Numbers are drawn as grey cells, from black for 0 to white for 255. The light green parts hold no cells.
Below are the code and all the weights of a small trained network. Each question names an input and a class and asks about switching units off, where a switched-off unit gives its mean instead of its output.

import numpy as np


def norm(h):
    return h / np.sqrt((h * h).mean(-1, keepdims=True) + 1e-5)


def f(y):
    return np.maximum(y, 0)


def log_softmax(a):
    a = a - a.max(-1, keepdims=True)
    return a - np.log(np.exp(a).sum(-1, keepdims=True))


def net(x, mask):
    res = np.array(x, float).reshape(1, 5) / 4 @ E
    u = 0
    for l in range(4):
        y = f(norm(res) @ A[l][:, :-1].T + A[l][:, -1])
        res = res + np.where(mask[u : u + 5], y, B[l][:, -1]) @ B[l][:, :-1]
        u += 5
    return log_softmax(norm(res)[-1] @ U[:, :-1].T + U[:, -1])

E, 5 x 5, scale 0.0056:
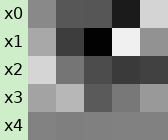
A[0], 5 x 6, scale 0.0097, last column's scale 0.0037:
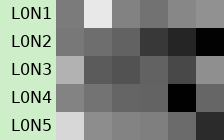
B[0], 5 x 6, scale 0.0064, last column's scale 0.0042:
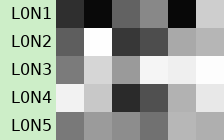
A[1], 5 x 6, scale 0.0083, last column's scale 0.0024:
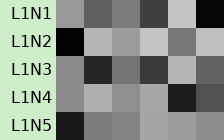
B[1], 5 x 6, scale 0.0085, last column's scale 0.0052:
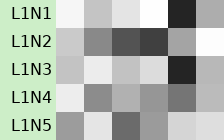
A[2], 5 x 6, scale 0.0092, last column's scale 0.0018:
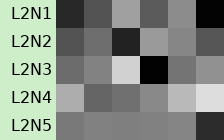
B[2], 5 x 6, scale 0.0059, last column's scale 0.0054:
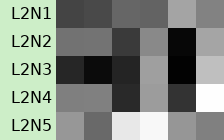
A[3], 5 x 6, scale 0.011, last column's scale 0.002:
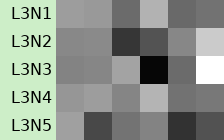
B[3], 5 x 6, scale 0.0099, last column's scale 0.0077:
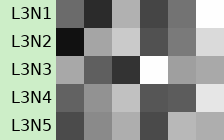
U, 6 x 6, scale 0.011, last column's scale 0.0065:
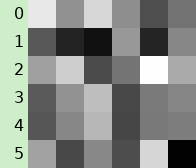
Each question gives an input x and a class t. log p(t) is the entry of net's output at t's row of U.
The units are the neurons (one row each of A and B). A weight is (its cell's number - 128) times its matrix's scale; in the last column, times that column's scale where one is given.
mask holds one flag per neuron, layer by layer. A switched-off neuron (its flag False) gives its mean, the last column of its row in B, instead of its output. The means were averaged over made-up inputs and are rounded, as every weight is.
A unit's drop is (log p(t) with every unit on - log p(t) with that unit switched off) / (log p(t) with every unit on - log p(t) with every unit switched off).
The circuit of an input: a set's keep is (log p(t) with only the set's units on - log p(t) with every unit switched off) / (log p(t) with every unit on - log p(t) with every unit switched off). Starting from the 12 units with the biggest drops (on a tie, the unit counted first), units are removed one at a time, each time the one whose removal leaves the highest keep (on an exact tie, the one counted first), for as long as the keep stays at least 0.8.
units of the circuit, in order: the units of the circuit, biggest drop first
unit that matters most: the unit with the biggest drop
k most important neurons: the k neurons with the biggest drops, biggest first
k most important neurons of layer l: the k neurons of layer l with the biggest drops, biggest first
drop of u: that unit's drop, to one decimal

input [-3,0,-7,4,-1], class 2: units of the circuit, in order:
[L1N2]
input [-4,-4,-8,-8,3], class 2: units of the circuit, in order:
[L1N5; L1N2]
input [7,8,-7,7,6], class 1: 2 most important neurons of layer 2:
[L2N2; L2N4]
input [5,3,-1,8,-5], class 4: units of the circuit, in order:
[L3N3; L1N5]
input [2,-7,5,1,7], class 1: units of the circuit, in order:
[L3N3; L2N3]
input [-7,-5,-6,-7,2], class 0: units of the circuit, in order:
[L3N2; L1N2]
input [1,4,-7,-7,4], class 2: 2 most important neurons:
[L1N5; L0N1]
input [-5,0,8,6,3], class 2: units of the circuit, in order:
[L0N4; L0N3]
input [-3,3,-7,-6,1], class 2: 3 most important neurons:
[L1N5; L0N1; L1N2]
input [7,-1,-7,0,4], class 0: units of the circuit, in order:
[L0N3; L1N1; L3N2]
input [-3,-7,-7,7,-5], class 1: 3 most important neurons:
[L0N3; L0N1; L2N3]
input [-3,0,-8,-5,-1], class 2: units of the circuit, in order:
[L1N5; L1N2]
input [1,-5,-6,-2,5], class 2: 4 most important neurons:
[L1N5; L3N1; L3N3; L3N4]
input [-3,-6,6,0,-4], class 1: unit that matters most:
L3N3
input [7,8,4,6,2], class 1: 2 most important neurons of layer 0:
[L0N3; L0N4]
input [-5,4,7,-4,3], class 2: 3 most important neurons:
[L0N4; L0N3; L0N1]
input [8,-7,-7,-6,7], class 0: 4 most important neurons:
[L1N3; L1N1; L0N3; L1N5]
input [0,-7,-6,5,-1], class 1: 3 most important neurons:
[L0N3; L2N3; L3N3]
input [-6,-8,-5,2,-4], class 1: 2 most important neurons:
[L0N3; L3N3]
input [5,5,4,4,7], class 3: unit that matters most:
L3N3
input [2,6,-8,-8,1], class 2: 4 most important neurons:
[L1N5; L0N1; L2N3; L1N2]
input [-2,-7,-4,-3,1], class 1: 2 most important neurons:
[L3N3; L2N3]
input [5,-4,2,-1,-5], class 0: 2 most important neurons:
[L1N1; L1N3]
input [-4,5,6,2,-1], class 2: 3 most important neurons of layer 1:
[L1N1; L1N3; L1N4]
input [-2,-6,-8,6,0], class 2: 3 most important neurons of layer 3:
[L3N1; L3N3; L3N4]
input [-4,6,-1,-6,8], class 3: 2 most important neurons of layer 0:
[L0N3; L0N1]
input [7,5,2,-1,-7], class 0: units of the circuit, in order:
[L1N3]
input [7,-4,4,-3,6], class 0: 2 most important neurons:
[L1N1; L3N2]
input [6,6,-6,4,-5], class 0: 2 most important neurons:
[L0N3; L1N3]
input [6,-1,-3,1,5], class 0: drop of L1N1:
0.1
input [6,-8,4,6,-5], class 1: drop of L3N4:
0.1
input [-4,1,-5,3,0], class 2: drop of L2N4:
-0.1
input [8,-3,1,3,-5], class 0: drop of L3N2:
0.1
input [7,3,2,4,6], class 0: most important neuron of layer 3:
[L3N2]
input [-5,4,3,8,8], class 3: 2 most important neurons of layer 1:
[L1N1; L1N3]
